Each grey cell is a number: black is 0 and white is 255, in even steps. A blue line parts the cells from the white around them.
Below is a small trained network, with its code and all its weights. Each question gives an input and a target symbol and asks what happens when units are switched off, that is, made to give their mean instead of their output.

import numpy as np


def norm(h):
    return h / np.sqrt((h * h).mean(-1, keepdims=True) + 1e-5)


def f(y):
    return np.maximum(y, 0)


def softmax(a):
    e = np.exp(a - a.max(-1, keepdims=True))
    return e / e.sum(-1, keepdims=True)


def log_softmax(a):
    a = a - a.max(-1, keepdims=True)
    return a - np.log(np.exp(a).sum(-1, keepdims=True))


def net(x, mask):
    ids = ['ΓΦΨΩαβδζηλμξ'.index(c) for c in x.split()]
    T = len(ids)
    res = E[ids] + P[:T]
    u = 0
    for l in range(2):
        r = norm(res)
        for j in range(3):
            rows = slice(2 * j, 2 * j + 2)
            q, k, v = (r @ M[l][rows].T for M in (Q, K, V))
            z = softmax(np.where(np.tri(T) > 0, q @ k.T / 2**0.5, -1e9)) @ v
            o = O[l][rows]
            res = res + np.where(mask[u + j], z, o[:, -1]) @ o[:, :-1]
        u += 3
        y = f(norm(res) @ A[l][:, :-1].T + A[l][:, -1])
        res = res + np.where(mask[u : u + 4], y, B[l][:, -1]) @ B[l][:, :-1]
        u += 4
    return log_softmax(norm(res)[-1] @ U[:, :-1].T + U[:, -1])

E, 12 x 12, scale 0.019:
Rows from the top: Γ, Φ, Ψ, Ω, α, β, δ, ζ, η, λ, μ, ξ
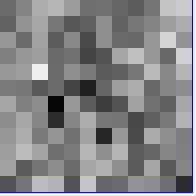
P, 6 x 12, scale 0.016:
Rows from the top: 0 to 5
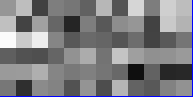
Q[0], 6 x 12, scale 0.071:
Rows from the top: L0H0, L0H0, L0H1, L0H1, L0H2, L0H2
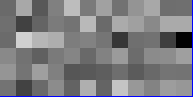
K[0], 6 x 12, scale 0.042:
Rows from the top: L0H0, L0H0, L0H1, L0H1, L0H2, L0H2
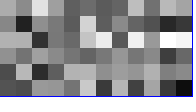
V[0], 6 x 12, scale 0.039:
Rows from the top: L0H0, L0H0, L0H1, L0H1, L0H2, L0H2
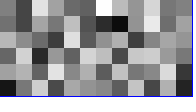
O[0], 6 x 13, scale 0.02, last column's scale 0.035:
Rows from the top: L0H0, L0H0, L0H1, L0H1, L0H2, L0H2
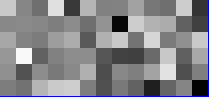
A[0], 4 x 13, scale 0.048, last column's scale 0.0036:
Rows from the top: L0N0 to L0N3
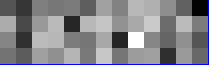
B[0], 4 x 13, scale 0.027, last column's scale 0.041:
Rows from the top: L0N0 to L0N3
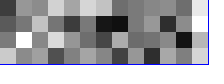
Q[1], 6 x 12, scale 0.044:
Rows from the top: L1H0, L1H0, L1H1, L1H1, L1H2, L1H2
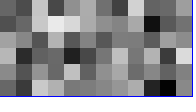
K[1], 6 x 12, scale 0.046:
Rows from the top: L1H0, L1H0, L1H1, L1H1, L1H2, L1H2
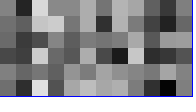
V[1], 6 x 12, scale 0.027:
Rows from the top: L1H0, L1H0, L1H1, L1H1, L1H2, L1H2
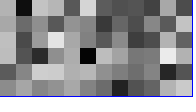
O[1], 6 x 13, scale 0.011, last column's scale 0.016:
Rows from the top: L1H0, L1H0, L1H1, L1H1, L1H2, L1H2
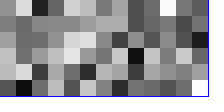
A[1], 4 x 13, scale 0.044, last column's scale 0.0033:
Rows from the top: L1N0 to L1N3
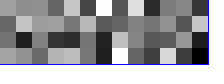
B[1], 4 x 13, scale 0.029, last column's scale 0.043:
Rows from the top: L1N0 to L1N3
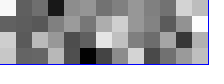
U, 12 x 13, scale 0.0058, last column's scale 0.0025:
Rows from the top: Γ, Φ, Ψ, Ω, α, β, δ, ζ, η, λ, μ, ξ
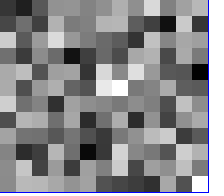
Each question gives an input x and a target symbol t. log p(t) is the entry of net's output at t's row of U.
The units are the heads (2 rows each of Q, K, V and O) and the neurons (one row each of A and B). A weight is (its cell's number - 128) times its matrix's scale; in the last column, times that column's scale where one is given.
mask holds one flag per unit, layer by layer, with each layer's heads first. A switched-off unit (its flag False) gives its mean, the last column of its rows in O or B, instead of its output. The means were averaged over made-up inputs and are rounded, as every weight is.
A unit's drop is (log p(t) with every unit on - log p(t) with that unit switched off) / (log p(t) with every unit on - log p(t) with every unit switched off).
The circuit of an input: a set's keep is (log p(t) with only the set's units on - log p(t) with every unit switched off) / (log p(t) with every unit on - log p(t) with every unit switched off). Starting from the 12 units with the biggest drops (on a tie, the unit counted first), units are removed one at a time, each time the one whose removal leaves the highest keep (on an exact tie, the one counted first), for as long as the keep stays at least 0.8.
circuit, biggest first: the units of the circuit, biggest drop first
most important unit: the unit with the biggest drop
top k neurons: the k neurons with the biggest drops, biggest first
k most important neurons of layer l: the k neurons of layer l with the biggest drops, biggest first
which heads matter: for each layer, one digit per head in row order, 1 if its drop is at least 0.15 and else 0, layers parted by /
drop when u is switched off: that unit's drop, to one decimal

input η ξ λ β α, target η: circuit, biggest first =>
L0H2
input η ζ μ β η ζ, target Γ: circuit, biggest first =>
L0H2, L0N0, L0H1
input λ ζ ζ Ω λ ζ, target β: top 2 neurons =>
L1N2, L0N2
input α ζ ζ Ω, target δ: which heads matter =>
110 / 000
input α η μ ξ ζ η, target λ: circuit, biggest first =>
L0H2, L1N3
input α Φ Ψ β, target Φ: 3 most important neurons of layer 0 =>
L0N0, L0N1, L0N3
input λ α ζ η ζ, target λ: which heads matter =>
010 / 000
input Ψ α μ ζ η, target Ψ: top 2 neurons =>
L0N1, L0N2
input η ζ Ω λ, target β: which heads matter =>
110 / 000
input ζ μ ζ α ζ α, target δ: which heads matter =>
111 / 000
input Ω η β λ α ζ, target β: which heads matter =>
111 / 001
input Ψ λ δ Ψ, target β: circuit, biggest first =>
L0H0, L1N2
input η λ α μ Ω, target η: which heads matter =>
011 / 000
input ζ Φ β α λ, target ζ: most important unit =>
L0H1
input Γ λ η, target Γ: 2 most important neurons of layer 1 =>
L1N1, L1N3
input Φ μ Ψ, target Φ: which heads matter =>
011 / 001
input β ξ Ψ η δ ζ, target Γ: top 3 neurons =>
L0N0, L0N2, L1N2
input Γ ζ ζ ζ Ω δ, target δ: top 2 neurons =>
L0N3, L1N0
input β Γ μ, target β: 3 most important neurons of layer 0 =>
L0N0, L0N2, L0N1
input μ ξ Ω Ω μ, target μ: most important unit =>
L0H1
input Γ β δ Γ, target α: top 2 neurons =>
L0N2, L0N0
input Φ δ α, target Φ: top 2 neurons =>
L1N1, L0N1
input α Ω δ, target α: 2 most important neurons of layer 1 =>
L1N1, L1N3
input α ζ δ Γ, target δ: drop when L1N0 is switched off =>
0.3
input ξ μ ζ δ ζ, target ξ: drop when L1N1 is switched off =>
-0.1
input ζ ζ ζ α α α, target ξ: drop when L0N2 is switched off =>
0.3
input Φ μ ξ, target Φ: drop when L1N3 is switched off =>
0.1
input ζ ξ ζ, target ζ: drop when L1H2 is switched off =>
0.0
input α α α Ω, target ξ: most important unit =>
L0H0
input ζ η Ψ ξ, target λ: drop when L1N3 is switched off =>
0.8
